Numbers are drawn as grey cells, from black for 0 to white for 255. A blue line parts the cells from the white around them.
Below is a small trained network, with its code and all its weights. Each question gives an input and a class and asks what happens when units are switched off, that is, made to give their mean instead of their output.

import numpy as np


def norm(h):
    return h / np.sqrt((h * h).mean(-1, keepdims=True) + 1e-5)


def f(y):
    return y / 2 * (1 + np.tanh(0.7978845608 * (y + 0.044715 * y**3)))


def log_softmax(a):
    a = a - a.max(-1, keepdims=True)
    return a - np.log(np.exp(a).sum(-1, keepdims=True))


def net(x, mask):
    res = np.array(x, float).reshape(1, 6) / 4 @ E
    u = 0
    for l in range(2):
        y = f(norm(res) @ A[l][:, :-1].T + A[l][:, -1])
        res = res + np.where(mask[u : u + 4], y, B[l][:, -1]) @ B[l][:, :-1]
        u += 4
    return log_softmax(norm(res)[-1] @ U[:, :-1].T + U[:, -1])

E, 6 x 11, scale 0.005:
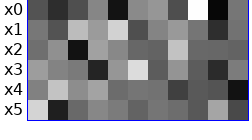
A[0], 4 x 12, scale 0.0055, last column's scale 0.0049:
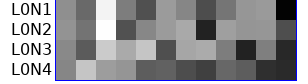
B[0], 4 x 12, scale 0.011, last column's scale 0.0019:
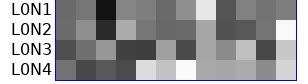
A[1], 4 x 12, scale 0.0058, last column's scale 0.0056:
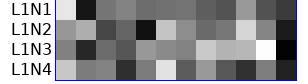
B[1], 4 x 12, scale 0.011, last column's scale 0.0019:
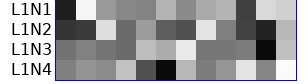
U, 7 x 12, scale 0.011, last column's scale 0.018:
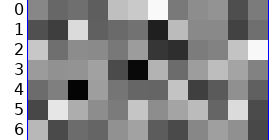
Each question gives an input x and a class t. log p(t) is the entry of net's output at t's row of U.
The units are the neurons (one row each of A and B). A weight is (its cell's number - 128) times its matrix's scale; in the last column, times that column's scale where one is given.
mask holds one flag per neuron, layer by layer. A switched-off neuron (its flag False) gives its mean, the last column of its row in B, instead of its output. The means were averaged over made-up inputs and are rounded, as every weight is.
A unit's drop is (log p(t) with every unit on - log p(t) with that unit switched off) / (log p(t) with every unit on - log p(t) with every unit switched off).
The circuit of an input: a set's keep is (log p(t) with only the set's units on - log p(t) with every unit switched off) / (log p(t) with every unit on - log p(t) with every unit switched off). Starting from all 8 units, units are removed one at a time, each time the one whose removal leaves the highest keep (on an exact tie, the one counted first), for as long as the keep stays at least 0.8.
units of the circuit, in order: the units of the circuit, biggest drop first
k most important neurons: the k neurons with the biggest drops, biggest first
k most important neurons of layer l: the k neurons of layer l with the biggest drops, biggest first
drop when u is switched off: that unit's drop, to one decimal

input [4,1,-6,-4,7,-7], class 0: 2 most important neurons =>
L0N4; L1N1
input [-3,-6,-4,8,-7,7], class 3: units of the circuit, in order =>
L1N4
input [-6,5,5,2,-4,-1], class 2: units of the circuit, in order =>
L0N4; L1N2; L0N2
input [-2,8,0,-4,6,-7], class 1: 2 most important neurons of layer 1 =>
L1N3; L1N1
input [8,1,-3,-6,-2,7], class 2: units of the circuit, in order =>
L1N4; L0N4; L1N2
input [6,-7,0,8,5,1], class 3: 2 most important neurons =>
L1N4; L0N3
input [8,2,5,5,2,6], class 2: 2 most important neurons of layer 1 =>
L1N2; L1N3
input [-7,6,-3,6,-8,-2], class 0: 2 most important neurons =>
L1N3; L1N2
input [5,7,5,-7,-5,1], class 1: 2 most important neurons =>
L0N3; L0N4
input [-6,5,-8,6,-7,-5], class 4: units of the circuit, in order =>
L0N2; L0N1
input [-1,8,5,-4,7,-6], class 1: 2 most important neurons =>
L0N3; L1N3
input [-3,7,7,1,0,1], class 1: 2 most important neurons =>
L0N3; L0N2
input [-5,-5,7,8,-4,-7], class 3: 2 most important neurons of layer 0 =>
L0N2; L0N4
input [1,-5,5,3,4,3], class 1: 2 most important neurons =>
L1N2; L0N2
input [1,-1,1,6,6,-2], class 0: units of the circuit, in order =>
L0N4
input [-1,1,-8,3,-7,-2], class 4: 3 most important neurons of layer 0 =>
L0N2; L0N1; L0N4
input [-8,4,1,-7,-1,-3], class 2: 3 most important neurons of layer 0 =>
L0N4; L0N1; L0N2
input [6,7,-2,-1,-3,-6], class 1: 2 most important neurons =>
L0N3; L1N1
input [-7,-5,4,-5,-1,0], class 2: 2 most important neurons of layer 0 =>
L0N3; L0N4
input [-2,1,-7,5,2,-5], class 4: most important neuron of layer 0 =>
L0N2
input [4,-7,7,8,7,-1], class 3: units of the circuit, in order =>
L1N4; L0N2
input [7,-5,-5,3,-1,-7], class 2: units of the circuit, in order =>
L0N4; L1N1
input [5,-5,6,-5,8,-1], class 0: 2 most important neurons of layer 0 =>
L0N4; L0N2
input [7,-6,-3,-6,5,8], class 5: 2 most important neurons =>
L1N1; L1N4
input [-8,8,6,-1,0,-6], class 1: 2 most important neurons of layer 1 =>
L1N1; L1N4
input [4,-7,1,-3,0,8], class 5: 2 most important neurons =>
L1N1; L0N3
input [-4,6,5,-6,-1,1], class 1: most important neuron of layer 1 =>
L1N4
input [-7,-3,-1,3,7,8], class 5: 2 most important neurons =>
L1N1; L1N3
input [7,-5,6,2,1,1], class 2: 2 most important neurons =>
L0N3; L1N3
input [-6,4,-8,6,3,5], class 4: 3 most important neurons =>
L0N2; L0N1; L1N1
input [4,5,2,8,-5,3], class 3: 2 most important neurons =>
L1N4; L0N4
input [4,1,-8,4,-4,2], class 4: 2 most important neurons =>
L0N2; L0N1
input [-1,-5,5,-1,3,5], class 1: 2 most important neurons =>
L1N2; L0N2
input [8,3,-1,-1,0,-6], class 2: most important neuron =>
L1N1
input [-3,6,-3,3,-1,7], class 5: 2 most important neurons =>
L1N1; L1N2
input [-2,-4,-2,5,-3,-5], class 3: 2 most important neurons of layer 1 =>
L1N4; L1N1
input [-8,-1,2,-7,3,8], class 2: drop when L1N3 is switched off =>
0.2
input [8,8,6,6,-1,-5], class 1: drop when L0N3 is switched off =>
0.7
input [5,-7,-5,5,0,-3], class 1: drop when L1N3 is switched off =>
0.0
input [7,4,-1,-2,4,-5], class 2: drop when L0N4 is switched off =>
-0.1
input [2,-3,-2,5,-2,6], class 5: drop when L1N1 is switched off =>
1.3
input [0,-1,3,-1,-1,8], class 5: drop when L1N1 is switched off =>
1.2
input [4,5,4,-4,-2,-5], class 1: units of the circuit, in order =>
L0N3
